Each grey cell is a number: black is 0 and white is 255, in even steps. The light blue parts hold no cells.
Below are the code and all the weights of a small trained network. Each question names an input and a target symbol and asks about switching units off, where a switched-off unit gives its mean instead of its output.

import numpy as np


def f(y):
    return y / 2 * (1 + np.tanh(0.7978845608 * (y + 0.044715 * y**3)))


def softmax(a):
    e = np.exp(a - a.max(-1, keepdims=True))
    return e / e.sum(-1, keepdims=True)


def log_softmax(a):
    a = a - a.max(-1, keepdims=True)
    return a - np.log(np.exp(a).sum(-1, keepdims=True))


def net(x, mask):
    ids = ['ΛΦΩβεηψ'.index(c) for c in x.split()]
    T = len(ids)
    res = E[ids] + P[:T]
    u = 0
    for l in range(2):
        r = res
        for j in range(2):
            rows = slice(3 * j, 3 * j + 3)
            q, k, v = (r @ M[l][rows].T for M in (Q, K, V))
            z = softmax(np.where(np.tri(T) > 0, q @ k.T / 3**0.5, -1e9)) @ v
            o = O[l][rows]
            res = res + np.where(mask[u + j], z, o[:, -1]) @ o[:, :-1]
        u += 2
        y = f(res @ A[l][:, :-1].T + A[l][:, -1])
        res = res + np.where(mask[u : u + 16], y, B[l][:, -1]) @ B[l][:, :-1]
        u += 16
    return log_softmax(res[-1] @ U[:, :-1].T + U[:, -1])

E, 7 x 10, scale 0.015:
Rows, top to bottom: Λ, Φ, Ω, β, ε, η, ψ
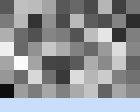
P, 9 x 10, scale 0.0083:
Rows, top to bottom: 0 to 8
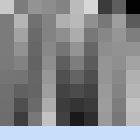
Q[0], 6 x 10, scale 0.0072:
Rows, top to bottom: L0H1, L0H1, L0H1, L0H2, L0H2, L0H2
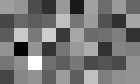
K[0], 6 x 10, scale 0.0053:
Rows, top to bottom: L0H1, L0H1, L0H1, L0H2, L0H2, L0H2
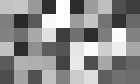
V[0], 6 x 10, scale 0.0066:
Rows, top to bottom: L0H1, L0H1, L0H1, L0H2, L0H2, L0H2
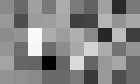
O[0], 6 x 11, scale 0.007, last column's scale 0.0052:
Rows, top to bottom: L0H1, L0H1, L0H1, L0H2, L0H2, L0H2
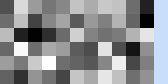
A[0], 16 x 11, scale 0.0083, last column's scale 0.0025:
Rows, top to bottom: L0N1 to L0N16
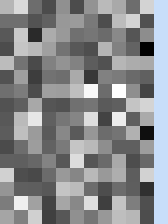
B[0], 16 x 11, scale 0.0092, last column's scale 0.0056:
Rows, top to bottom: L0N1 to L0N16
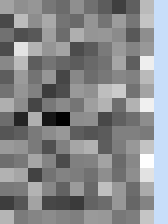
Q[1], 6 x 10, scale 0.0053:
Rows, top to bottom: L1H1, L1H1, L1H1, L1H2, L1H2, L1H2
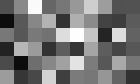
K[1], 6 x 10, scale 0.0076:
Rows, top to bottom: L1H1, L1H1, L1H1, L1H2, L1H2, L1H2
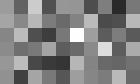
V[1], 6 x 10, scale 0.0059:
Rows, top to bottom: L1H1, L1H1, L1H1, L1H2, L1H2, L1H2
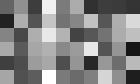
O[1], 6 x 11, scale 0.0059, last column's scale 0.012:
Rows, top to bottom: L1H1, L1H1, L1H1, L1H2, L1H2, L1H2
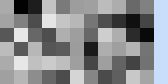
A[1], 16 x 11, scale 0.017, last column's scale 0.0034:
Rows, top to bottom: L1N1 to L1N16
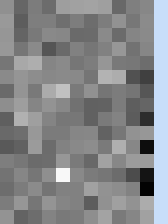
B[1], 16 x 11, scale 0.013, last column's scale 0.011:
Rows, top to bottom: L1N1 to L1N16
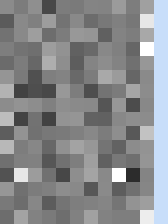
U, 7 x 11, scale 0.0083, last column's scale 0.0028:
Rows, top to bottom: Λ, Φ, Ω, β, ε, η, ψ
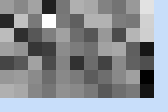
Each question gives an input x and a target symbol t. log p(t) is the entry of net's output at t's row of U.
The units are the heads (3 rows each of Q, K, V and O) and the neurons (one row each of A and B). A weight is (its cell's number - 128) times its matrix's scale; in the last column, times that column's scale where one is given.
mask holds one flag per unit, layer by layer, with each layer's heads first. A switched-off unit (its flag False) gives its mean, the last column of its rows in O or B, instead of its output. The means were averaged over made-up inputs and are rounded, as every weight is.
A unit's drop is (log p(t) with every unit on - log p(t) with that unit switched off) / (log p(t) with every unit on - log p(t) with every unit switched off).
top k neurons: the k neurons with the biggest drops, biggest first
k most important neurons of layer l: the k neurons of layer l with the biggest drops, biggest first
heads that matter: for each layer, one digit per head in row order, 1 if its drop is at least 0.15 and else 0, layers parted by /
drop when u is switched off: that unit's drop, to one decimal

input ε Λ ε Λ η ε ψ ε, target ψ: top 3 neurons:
L0N1, L0N12, L1N8
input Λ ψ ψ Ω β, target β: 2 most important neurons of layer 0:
L0N5, L0N11
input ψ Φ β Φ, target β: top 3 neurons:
L0N14, L0N12, L1N9
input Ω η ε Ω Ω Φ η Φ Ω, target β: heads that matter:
10 / 10
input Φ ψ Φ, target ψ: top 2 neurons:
L0N2, L0N5
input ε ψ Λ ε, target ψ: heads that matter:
10 / 11
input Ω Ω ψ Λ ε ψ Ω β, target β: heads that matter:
00 / 10
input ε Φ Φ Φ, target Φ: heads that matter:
00 / 10
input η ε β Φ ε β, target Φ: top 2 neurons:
L1N2, L0N6
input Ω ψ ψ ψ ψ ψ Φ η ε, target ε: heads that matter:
10 / 00
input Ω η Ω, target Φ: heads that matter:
10 / 11
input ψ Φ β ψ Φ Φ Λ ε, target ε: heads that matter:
11 / 00
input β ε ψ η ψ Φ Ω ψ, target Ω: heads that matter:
01 / 10
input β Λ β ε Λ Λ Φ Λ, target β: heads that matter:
10 / 11
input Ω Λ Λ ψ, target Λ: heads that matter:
00 / 00
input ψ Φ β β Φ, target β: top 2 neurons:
L0N12, L0N14
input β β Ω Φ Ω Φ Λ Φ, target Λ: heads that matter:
01 / 11
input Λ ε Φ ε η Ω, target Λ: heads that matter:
00 / 00
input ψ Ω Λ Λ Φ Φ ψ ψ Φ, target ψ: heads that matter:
01 / 11
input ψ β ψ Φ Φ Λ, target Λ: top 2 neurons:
L0N8, L0N2
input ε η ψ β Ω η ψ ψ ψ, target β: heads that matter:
01 / 10
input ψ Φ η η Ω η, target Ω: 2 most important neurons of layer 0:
L0N4, L0N8
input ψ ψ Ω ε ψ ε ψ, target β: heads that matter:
11 / 11
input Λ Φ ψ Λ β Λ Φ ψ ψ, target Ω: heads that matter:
00 / 11
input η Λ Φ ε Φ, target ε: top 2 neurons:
L0N16, L0N12
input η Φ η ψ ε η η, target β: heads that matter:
11 / 10
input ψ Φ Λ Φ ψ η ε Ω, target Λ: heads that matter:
01 / 00
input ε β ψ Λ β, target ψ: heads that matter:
11 / 10
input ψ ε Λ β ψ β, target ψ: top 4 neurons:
L0N7, L0N3, L0N2, L0N6
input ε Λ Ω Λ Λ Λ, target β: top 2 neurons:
L0N4, L1N13
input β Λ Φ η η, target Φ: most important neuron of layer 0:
L0N11
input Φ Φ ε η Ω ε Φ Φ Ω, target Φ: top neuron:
L1N5
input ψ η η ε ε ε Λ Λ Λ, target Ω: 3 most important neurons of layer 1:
L1N7, L1N9, L1N16
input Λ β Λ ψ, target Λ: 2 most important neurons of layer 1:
L1N11, L1N4
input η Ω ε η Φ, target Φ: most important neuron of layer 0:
L0N1
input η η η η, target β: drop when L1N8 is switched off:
0.1
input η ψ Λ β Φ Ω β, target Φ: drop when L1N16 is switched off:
0.3
